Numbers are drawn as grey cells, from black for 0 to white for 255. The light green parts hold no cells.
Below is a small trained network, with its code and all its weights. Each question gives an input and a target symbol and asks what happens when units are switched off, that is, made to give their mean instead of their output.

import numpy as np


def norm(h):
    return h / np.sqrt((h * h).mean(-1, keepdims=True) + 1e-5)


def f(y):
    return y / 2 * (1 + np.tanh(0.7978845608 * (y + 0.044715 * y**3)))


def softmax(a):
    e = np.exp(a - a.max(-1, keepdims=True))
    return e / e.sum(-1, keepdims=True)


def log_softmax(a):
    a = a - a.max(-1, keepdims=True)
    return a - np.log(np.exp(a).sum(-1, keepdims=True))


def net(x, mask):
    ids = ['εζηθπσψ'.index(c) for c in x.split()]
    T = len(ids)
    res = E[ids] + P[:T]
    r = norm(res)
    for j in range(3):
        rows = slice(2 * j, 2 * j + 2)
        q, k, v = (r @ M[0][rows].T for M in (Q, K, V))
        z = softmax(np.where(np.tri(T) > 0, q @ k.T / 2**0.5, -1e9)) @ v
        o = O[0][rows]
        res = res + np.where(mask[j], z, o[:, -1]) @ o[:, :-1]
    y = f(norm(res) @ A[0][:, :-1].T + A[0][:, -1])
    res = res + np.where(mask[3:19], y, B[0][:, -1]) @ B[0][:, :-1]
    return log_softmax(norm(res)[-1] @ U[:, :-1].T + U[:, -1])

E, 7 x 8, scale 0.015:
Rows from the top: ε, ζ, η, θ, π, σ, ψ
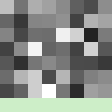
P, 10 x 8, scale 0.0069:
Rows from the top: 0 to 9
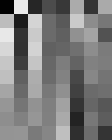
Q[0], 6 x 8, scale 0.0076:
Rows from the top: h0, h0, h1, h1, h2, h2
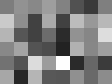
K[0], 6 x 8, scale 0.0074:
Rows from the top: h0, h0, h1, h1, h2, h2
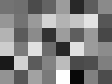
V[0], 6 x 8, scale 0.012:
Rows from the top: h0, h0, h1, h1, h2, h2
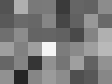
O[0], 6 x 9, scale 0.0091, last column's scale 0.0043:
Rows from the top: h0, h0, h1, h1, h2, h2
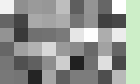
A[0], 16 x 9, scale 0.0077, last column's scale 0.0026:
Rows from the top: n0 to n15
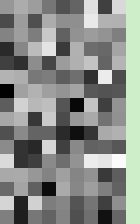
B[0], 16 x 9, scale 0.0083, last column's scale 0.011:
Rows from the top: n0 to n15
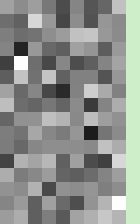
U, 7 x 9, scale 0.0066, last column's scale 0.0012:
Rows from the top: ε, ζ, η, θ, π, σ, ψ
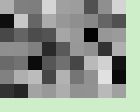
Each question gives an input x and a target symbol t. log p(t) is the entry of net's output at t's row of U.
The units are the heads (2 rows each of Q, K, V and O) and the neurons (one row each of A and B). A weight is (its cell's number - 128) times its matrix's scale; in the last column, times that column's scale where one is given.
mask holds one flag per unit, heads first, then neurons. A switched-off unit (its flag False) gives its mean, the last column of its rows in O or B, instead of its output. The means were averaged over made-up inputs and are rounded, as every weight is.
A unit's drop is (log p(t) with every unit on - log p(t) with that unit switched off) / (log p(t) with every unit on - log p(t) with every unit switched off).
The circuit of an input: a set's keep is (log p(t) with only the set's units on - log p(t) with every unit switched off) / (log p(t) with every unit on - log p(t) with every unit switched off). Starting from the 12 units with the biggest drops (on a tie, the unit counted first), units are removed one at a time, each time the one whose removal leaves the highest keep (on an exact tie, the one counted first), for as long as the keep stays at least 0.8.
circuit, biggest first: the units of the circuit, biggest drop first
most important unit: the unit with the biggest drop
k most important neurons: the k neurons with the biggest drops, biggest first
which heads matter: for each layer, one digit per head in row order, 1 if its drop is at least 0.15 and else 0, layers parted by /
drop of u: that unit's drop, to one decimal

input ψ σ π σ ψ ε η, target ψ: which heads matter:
110
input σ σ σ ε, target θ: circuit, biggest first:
h2, h1
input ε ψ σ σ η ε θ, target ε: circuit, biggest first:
h1, n7
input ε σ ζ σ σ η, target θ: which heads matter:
001
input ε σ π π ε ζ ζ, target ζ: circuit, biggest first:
n11
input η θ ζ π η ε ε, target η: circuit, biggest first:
h0, n9, h1
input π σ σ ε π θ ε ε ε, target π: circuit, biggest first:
h1, h2
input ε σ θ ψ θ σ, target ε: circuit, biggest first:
h0, h1, n4
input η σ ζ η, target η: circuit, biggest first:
h0, h1
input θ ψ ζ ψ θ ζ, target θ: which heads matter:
101
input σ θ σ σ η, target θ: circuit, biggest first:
h1, h2
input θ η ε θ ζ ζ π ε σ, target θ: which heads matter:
001
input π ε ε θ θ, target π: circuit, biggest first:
h2, h1
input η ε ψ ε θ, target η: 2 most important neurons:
n9, n7
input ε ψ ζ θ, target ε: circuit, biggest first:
h0, h1, n7
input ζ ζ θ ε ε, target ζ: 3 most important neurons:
n11, n4, n7
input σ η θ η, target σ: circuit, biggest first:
h2
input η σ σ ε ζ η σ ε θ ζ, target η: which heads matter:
100
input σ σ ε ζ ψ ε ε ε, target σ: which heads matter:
001
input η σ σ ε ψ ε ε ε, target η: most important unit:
h0
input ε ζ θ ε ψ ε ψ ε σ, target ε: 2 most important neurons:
n4, n7
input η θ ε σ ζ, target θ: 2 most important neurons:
n14, n0
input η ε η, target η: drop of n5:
0.0
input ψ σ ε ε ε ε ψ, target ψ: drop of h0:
0.2
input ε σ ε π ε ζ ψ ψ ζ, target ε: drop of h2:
0.1
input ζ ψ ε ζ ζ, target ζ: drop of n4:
0.3
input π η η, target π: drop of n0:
0.1
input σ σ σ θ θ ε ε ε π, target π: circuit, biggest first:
n15
